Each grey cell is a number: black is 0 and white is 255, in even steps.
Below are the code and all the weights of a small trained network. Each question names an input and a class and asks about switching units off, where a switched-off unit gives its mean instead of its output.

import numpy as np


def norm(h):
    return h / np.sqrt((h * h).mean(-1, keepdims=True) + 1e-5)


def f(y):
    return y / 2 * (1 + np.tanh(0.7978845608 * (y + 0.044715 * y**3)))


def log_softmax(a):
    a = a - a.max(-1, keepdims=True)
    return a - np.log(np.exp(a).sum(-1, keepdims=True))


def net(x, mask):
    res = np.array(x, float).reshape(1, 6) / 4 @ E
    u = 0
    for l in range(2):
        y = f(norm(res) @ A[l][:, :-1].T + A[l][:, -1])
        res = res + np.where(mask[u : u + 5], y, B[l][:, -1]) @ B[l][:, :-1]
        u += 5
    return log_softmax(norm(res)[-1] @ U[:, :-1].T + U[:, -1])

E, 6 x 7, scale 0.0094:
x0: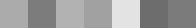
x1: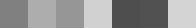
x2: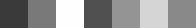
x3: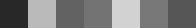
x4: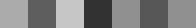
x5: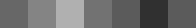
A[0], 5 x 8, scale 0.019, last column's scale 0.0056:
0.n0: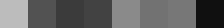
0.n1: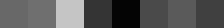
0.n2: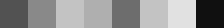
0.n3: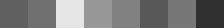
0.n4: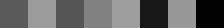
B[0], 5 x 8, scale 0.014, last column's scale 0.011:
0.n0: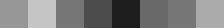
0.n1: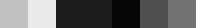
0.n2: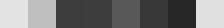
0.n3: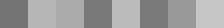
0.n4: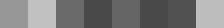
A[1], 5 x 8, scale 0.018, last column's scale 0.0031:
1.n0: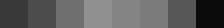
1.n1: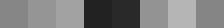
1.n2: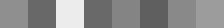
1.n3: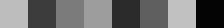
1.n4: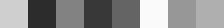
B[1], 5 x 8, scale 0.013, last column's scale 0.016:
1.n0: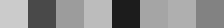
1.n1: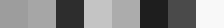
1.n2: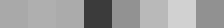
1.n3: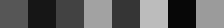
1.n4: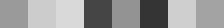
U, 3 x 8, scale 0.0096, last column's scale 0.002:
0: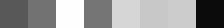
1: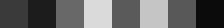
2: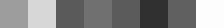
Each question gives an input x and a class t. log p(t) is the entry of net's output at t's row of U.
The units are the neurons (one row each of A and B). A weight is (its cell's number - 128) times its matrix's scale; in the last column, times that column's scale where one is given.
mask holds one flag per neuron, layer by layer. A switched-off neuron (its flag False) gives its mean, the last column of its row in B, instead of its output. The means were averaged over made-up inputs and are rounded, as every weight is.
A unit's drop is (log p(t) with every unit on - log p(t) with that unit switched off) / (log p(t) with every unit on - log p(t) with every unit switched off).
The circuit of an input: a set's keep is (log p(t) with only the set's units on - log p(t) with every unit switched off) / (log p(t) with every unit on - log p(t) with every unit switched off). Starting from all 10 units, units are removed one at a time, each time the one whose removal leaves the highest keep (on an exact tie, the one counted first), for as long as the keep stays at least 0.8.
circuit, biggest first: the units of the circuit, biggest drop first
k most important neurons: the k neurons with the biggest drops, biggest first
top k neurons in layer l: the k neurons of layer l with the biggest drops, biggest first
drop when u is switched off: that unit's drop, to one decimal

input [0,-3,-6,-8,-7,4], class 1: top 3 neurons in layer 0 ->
(0.n1, 0.n2, 0.n4)
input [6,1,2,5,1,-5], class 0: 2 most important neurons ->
(0.n1, 1.n1)
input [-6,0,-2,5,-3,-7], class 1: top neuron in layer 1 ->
(1.n1)
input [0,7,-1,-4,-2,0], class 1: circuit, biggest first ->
(1.n3, 0.n1, 0.n4)
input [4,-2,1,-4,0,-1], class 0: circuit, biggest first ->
(0.n1, 0.n2, 1.n2)
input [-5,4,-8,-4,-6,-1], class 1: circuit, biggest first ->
(0.n1, 1.n3, 0.n2)
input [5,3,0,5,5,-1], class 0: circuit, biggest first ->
(0.n1, 0.n2, 1.n1)
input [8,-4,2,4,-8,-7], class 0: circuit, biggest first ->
(0.n1, 1.n1, 0.n2)
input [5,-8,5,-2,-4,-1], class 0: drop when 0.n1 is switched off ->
0.5
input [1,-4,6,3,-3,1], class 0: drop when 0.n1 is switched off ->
1.0
